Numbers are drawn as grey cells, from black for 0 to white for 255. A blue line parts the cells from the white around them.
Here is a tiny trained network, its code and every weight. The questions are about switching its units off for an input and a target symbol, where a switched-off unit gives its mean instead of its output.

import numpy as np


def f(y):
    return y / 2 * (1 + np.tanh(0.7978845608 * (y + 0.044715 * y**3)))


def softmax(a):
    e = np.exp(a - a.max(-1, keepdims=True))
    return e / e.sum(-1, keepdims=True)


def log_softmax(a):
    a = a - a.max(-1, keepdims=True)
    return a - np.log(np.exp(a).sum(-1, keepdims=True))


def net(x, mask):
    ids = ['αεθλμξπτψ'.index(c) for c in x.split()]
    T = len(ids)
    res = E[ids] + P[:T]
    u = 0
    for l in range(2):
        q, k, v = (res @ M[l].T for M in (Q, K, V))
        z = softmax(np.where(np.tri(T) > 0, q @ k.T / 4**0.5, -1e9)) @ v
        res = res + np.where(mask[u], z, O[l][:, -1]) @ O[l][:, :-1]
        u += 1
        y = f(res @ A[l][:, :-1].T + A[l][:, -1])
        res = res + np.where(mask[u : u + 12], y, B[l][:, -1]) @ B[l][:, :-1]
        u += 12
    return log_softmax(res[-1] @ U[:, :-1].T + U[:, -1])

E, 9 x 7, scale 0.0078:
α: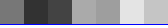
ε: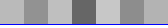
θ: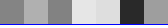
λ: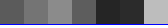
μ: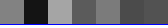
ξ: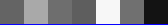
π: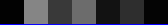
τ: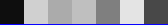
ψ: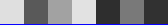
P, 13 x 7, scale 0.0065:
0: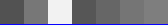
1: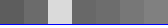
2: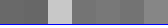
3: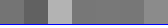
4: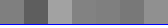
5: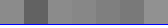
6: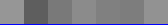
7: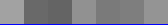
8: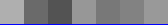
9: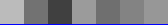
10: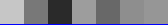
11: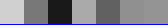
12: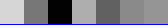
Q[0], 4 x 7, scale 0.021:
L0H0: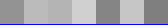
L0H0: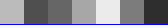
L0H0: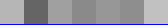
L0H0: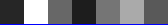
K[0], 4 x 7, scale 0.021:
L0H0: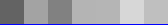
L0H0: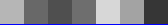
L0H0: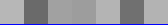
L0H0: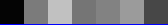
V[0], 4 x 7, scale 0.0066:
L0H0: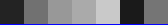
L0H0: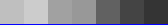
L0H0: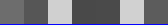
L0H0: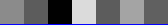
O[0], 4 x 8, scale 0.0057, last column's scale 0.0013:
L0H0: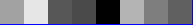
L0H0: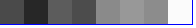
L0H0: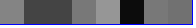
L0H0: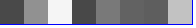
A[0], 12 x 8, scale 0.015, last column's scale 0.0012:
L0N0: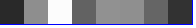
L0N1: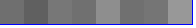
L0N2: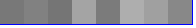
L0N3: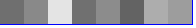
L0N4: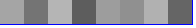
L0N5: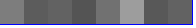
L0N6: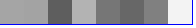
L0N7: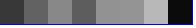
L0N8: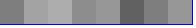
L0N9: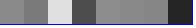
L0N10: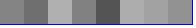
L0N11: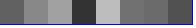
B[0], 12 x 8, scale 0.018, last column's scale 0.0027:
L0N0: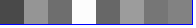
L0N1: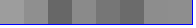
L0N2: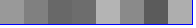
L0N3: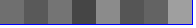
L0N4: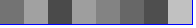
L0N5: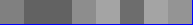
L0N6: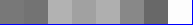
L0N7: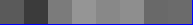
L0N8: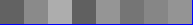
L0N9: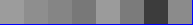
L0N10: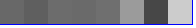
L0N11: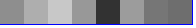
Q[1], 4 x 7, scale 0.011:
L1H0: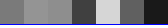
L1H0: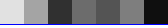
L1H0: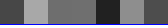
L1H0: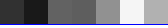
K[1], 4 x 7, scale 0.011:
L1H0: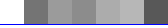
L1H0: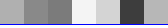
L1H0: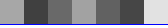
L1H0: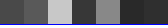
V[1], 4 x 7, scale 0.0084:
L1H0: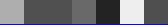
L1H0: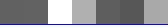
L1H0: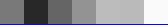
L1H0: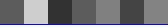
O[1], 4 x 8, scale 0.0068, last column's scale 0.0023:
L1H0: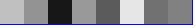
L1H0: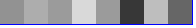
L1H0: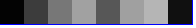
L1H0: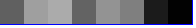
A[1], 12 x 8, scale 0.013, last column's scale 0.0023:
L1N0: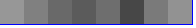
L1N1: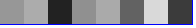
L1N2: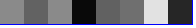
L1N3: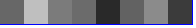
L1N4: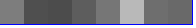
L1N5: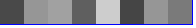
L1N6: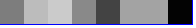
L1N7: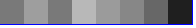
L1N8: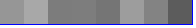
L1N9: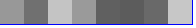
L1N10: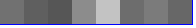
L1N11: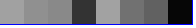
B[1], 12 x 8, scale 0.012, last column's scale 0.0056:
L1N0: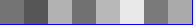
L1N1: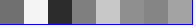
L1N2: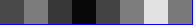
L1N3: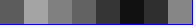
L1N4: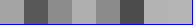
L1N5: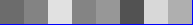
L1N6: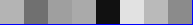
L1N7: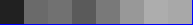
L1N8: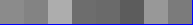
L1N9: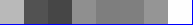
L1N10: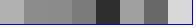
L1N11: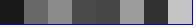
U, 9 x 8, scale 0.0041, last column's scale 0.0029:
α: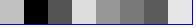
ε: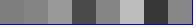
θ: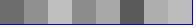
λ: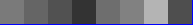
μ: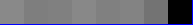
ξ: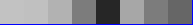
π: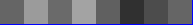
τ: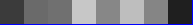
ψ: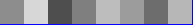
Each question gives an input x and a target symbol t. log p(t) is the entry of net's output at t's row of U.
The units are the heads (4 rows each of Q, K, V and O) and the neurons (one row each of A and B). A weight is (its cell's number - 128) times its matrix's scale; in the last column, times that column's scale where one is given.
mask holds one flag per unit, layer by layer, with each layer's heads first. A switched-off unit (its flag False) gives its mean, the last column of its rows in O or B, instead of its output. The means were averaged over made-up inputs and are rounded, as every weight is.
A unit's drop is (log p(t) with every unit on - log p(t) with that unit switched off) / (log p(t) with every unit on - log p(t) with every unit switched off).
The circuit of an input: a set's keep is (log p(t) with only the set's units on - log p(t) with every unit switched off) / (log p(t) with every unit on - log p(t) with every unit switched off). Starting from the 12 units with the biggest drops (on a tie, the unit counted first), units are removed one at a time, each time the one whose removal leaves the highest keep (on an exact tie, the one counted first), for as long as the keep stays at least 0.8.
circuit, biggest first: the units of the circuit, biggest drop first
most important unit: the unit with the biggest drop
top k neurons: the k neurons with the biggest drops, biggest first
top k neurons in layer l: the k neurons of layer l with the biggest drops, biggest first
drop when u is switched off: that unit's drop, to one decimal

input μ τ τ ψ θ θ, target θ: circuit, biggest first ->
(L1N5, L0N8)
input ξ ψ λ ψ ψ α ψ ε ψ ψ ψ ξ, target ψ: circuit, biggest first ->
(L1N1, L1H0, L0N6)
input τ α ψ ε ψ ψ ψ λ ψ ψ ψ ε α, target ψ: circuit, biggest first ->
(L1H0, L1N1)
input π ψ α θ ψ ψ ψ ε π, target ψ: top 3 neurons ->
(L1N1, L0N5, L0N11)
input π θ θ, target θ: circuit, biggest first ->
(L1N5, L1H0)
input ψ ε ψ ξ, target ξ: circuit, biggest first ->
(L0N11, L1N6)
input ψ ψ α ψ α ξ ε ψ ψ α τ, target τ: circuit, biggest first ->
(L0H0, L0N0, L1N7)
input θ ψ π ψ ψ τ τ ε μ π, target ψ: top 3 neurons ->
(L1N1, L0N5, L0N0)
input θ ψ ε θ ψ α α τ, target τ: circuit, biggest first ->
(L0N0, L1N7)
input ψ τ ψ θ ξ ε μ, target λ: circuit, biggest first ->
(L0H0, L1N2, L0N6, L0N0)
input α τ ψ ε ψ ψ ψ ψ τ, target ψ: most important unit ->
L1N1
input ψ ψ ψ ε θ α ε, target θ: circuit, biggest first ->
(L0N10, L1H0, L1N5, L0N4)
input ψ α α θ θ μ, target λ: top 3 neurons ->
(L1N2, L0N6, L0N0)
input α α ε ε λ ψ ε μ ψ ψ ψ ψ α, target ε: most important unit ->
L1H0
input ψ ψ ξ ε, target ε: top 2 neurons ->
(L1N11, L0N4)
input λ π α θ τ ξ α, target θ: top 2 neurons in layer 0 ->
(L0N6, L0N8)
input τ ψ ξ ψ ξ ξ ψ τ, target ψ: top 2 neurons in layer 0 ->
(L0N11, L0N4)
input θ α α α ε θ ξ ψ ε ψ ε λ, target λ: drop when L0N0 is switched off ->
0.4
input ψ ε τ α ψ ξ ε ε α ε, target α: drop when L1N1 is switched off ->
0.1
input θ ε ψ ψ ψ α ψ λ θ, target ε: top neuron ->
(L0N9)
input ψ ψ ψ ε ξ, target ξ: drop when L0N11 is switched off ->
0.9
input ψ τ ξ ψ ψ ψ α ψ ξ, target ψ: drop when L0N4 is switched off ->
0.2
